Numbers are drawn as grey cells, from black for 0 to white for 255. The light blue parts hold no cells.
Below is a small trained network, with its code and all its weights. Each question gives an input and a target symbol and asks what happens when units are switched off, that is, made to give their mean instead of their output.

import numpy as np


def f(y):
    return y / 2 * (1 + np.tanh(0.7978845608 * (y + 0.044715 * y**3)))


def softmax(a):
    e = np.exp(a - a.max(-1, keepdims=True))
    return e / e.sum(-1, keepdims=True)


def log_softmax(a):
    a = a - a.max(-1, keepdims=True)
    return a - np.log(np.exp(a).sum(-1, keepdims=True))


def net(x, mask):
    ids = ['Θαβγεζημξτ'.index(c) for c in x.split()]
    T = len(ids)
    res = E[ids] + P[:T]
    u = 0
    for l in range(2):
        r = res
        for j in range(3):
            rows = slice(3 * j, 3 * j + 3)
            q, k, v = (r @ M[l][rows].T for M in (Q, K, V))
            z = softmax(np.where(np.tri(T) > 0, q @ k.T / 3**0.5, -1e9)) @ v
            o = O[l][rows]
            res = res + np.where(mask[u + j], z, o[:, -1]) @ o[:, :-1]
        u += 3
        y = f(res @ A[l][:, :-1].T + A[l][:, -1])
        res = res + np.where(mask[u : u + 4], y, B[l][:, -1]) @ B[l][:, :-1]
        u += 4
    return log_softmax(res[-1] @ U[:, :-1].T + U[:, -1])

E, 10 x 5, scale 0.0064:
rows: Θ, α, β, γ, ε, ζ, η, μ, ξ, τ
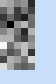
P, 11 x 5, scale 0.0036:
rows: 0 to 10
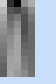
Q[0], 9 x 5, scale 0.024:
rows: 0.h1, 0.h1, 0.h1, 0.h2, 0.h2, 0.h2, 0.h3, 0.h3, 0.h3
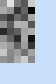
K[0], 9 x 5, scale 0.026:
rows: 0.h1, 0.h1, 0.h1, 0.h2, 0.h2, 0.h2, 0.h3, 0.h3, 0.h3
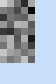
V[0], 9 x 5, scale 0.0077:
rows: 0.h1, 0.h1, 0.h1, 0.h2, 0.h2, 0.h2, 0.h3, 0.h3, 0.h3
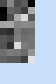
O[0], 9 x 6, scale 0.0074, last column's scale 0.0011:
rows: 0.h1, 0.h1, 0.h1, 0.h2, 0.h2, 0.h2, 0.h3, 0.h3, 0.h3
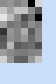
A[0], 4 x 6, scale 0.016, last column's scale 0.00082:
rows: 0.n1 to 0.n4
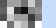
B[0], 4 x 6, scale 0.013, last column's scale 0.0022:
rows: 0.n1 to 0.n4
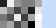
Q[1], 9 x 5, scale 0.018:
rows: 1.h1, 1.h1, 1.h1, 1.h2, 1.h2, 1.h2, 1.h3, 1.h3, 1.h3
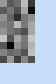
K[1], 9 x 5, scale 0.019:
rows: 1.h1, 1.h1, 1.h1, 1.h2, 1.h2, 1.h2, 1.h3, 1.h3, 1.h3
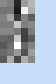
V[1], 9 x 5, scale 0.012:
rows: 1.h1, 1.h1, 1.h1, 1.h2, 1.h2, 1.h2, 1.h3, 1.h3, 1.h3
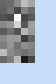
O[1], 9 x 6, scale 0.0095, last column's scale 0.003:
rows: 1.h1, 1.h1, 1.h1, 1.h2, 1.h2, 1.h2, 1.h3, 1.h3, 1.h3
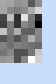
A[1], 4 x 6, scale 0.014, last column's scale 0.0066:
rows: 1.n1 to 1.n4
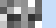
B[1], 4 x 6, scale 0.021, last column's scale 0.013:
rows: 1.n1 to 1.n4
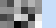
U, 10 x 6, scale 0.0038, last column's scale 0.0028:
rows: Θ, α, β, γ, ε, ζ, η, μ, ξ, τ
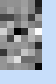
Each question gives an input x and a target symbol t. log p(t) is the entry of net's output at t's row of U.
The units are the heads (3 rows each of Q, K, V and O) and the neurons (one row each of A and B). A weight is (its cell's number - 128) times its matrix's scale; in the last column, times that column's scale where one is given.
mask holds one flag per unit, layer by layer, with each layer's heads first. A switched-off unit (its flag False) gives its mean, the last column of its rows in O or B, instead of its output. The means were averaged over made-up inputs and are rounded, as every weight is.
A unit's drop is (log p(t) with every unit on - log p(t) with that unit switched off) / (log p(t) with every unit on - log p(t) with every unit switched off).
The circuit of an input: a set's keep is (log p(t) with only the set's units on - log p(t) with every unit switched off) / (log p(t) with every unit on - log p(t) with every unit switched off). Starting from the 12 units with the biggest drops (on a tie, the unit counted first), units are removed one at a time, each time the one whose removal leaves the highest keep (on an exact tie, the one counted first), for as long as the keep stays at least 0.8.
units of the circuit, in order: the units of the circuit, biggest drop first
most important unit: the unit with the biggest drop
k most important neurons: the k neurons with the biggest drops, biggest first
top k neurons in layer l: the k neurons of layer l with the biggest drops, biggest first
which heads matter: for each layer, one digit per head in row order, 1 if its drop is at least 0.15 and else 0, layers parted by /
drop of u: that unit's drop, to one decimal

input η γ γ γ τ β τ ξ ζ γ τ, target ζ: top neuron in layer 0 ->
[0.n4]
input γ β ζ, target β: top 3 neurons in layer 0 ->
[0.n3; 0.n1; 0.n4]
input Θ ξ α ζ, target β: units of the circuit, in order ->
[1.n3; 0.n2]
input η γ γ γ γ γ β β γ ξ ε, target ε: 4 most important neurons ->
[0.n2; 1.n3; 0.n1; 0.n3]
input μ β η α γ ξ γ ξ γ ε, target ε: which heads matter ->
001 / 000
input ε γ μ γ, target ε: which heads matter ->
111 / 001
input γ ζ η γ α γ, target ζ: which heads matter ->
111 / 001
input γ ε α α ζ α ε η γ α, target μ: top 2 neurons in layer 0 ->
[0.n3; 0.n4]
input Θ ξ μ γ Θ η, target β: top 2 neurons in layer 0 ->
[0.n4; 0.n3]
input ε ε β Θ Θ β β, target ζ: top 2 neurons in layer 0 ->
[0.n3; 0.n4]
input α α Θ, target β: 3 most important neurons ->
[0.n4; 1.n3; 0.n3]
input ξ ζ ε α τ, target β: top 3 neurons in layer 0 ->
[0.n3; 0.n4; 0.n1]
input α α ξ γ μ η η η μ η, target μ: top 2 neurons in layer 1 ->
[1.n4; 1.n2]
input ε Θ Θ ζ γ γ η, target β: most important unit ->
0.n4
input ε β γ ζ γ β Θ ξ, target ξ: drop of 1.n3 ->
-0.1
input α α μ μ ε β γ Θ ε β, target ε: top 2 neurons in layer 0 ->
[0.n2; 0.n4]
